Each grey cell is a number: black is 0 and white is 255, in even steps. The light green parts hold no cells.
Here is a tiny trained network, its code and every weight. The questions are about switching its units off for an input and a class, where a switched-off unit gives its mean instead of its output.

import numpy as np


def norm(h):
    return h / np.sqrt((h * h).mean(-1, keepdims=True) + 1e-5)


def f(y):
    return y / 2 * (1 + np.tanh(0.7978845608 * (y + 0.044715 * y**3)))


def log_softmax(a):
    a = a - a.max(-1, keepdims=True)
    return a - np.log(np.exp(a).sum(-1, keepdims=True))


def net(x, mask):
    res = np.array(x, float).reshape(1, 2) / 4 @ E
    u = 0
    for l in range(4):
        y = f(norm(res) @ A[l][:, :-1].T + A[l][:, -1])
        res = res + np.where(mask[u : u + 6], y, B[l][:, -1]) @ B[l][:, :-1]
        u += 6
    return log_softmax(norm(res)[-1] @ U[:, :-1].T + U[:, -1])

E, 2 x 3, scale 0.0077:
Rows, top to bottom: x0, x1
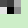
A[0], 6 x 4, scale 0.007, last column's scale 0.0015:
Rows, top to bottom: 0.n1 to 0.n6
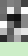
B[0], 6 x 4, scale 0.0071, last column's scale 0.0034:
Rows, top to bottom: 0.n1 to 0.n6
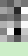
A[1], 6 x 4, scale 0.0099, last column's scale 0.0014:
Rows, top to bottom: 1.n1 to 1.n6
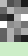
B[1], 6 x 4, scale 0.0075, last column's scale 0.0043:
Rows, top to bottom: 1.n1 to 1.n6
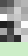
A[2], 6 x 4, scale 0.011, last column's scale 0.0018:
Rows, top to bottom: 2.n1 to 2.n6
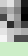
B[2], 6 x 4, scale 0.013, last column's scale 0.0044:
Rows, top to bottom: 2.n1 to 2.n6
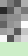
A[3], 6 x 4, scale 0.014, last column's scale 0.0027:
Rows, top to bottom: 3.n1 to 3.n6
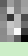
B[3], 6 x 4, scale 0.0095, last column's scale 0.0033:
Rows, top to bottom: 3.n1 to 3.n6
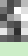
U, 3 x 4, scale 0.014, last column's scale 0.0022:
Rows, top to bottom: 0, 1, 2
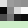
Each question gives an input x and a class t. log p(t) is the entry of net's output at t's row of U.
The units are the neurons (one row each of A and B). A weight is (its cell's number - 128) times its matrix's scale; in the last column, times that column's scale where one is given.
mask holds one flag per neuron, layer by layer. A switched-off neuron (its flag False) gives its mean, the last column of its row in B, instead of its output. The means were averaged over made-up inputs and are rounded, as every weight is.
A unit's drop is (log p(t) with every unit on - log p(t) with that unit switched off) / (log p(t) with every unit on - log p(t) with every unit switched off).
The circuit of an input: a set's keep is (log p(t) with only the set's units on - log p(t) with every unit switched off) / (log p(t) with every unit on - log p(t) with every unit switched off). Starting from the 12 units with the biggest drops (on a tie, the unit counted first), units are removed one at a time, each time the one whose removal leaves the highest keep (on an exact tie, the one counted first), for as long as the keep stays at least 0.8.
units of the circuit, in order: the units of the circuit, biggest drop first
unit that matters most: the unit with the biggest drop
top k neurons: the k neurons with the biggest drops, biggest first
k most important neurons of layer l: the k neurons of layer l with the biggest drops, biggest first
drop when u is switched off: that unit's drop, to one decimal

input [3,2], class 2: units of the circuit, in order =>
[0.n5 2.n6]
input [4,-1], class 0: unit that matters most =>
0.n2
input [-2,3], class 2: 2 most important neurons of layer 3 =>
[3.n2 3.n3]
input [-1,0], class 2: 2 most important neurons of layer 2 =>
[2.n6 2.n4]
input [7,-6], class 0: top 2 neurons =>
[0.n5 3.n5]
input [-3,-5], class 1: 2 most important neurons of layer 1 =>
[1.n6 1.n3]
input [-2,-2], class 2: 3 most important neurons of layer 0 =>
[0.n2 0.n4 0.n5]
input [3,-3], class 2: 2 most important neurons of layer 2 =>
[2.n6 2.n4]
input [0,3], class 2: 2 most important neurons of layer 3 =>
[3.n2 3.n3]
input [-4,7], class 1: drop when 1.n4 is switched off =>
1.1
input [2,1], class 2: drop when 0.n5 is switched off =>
1.1
